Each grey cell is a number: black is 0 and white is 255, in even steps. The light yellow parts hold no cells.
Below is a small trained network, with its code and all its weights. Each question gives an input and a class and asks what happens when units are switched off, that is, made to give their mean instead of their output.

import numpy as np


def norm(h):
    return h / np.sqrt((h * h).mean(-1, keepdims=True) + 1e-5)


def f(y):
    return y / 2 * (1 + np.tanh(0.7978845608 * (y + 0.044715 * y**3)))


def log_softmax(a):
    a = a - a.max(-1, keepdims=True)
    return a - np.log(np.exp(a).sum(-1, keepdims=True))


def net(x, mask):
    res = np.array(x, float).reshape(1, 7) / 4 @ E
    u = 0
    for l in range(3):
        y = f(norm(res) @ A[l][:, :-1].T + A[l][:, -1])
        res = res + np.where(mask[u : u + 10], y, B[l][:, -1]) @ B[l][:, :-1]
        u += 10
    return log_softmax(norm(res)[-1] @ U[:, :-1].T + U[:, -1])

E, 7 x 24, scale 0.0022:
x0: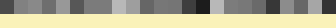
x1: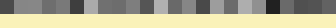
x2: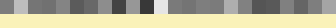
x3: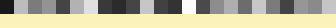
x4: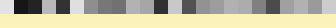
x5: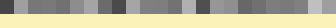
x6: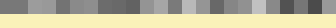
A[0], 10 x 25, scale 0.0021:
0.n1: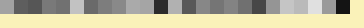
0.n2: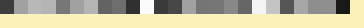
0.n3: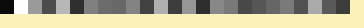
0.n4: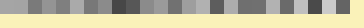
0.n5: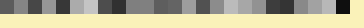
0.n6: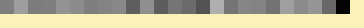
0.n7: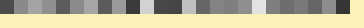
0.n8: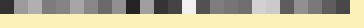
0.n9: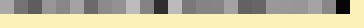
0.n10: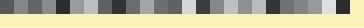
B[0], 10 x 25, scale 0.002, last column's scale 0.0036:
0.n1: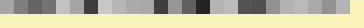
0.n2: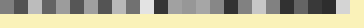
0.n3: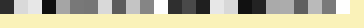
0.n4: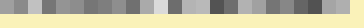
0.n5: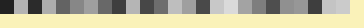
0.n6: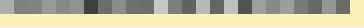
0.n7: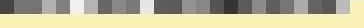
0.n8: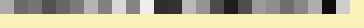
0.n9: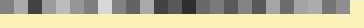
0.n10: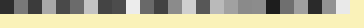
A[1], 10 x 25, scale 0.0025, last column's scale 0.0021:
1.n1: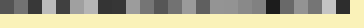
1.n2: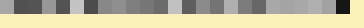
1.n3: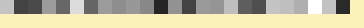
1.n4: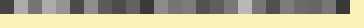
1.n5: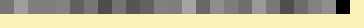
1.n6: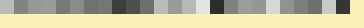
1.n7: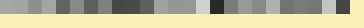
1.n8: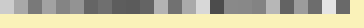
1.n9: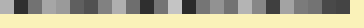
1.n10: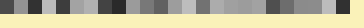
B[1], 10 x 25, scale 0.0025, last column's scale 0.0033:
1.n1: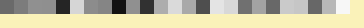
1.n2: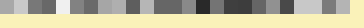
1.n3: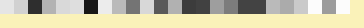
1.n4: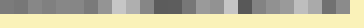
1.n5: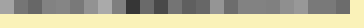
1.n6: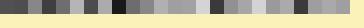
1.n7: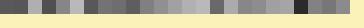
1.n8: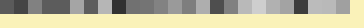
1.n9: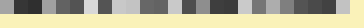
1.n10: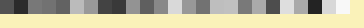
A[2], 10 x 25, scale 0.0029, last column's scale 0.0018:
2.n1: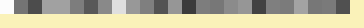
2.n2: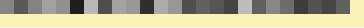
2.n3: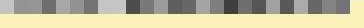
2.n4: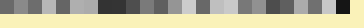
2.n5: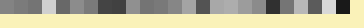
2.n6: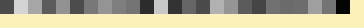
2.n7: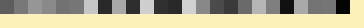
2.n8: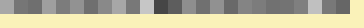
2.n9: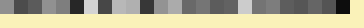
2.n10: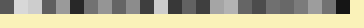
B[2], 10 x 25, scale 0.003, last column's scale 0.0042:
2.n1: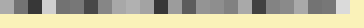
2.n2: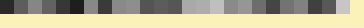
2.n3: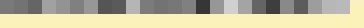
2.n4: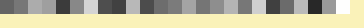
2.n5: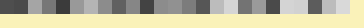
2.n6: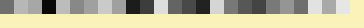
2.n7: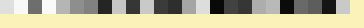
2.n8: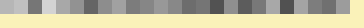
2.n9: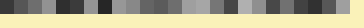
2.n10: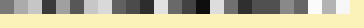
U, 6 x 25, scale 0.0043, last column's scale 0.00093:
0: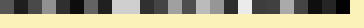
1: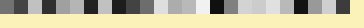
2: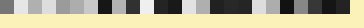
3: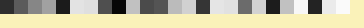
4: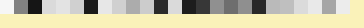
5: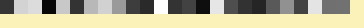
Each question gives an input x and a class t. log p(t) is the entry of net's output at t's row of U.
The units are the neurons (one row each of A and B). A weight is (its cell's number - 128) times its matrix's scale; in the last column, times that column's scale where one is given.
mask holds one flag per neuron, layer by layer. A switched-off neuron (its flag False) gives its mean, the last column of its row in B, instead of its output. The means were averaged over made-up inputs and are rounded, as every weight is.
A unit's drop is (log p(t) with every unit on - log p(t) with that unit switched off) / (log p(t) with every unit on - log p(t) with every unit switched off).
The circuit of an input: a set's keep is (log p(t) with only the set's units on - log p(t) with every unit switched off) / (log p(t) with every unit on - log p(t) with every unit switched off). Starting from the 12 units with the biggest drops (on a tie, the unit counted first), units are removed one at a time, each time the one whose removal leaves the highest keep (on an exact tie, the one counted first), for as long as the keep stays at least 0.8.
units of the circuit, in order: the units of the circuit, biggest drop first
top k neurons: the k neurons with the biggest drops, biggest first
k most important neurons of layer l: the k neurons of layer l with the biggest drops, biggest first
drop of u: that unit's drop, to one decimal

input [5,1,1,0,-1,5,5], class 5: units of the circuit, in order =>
0.n3
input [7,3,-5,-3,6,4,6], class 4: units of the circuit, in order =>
0.n10, 1.n9, 2.n4
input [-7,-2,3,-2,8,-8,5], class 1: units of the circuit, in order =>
1.n6, 1.n8
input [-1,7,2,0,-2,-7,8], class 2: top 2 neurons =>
0.n3, 1.n1
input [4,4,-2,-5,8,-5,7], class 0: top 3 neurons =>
1.n9, 2.n9, 2.n2
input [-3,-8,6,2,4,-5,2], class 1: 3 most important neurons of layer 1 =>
1.n6, 1.n8, 1.n7
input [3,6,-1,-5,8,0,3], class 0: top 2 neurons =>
1.n9, 2.n9
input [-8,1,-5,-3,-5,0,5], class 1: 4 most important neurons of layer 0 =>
0.n10, 0.n4, 0.n9, 0.n1
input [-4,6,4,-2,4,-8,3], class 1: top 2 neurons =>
1.n6, 1.n8
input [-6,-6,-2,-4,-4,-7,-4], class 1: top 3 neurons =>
1.n6, 1.n8, 1.n7
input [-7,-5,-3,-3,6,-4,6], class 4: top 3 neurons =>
1.n3, 0.n1, 1.n2
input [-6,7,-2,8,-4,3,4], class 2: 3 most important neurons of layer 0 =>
0.n8, 0.n2, 0.n7
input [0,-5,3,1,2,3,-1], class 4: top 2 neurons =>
1.n3, 0.n1
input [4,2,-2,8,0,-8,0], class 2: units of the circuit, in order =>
2.n7
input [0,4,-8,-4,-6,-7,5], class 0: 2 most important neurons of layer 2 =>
2.n2, 2.n9
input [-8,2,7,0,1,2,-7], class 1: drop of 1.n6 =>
0.1
